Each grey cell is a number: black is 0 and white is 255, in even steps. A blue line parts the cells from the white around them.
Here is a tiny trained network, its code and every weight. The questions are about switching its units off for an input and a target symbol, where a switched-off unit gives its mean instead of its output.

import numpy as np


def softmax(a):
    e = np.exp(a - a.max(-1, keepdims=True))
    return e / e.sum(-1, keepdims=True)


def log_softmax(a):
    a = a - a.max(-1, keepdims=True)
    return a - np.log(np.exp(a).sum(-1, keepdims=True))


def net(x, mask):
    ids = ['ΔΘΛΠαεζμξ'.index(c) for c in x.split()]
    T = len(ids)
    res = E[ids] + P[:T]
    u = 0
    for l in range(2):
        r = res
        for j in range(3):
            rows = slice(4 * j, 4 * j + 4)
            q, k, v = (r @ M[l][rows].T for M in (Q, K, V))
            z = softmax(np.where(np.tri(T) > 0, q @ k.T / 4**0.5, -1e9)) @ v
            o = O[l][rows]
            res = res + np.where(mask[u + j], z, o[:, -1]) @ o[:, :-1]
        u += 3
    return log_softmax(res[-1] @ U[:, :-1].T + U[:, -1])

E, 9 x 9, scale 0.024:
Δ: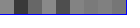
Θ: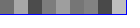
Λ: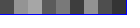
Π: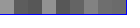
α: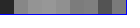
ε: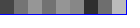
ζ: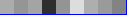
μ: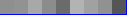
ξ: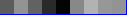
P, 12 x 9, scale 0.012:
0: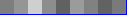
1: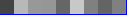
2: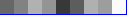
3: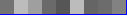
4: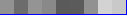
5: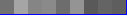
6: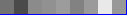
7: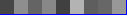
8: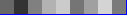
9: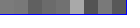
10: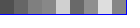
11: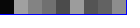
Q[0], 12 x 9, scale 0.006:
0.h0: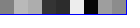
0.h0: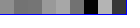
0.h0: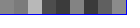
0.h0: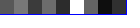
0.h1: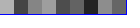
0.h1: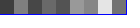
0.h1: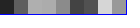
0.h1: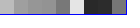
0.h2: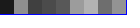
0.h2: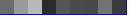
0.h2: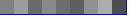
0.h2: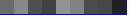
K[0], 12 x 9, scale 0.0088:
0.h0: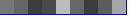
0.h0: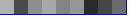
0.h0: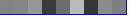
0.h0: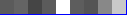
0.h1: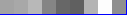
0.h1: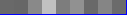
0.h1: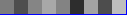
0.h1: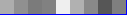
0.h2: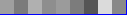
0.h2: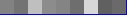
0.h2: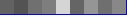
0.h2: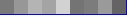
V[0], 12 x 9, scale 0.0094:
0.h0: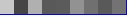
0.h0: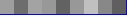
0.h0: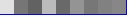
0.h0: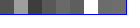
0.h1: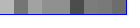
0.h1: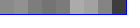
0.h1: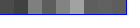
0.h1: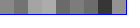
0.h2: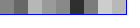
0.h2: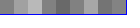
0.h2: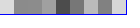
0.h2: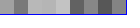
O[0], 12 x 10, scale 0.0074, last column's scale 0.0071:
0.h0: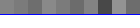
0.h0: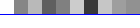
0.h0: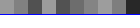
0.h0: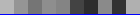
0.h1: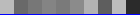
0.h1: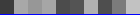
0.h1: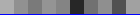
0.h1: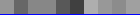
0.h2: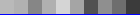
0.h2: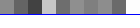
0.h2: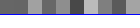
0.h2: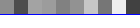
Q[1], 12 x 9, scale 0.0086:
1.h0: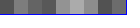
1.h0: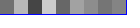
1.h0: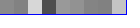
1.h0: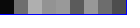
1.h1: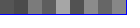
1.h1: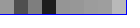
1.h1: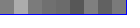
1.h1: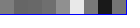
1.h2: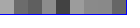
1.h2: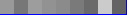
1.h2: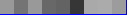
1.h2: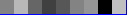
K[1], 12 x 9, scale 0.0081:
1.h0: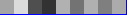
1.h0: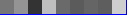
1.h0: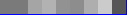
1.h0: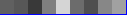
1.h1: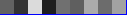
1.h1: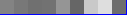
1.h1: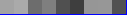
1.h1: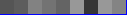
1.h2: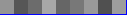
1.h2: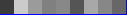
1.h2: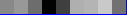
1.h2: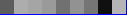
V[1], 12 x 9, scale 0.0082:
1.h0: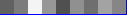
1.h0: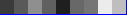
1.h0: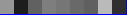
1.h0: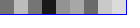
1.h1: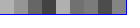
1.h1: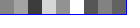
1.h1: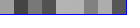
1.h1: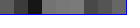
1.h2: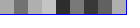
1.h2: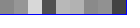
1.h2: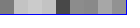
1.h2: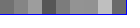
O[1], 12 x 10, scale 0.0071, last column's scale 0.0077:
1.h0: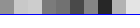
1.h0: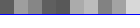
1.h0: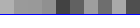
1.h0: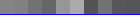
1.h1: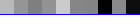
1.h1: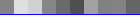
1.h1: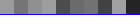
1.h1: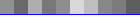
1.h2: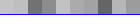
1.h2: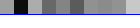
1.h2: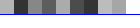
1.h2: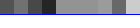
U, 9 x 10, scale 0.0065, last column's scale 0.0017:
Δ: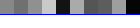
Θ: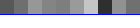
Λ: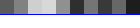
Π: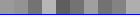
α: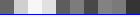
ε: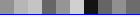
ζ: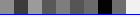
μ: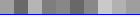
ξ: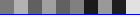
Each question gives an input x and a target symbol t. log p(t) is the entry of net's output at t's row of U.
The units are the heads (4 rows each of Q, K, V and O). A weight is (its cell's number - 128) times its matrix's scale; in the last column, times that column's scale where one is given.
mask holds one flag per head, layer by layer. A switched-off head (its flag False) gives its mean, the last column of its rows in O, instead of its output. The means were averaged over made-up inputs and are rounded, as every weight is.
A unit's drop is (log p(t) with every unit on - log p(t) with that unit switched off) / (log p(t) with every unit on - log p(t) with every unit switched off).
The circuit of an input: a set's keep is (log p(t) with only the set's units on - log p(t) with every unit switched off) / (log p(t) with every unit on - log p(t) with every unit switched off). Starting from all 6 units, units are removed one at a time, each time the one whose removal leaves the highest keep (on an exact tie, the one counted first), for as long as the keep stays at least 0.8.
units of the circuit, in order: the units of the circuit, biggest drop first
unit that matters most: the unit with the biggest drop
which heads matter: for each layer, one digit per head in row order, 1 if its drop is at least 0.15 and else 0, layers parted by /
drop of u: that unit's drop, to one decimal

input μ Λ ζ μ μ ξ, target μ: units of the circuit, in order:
[1.h2; 0.h1; 0.h0]
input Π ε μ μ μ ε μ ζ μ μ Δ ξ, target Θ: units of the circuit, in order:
[0.h0]
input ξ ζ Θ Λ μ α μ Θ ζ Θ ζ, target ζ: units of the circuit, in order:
[1.h1; 1.h2; 0.h1]
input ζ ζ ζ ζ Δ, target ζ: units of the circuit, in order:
[1.h1; 1.h2]
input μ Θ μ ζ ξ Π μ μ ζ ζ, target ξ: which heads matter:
110 / 100
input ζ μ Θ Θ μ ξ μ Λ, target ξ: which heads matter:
000 / 100
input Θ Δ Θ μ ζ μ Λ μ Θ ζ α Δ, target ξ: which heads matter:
100 / 100
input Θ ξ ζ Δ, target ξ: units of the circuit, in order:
[1.h0; 0.h0]
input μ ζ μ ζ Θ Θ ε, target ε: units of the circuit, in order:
[0.h1; 1.h0]
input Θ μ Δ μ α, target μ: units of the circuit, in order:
[0.h0; 0.h1]
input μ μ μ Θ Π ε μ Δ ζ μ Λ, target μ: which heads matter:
101 / 001
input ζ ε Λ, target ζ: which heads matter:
000 / 011
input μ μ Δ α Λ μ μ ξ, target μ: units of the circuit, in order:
[1.h2; 0.h1; 0.h0; 0.h2]
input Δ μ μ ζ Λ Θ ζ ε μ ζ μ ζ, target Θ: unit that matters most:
0.h0
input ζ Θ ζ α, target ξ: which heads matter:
000 / 100
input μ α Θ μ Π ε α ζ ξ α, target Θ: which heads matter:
100 / 010
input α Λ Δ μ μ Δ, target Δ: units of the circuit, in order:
[0.h1; 1.h0]
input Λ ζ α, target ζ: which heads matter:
110 / 011
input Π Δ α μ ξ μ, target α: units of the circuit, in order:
[1.h0; 1.h2; 1.h1]
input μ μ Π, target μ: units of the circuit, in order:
[1.h2; 0.h0]
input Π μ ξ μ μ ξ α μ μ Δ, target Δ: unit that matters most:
1.h0
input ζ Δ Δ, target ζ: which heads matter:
111 / 110
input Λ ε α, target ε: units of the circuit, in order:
[0.h2; 1.h0; 0.h0]
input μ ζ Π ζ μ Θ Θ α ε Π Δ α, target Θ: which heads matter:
100 / 001
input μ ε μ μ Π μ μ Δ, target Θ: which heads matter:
100 / 000
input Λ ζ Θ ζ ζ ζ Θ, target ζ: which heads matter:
100 / 011
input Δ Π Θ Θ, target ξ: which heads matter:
100 / 101
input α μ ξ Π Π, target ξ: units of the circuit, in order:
[1.h2]
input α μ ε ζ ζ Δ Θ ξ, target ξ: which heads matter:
100 / 100
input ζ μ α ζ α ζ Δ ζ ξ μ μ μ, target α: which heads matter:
010 / 110
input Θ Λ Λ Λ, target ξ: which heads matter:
100 / 100
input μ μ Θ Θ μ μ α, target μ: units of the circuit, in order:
[0.h0; 1.h2]
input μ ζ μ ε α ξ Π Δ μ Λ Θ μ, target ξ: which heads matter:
100 / 100
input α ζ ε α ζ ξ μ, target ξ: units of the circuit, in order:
[0.h2]
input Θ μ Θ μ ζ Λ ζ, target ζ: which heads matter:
001 / 011
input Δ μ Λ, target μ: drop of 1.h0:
0.0
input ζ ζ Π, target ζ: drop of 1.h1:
0.3
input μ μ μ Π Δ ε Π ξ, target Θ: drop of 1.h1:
0.0
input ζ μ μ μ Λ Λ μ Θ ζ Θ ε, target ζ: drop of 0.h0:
0.1
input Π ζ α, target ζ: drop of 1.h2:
0.5
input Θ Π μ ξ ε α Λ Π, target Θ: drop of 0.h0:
0.8
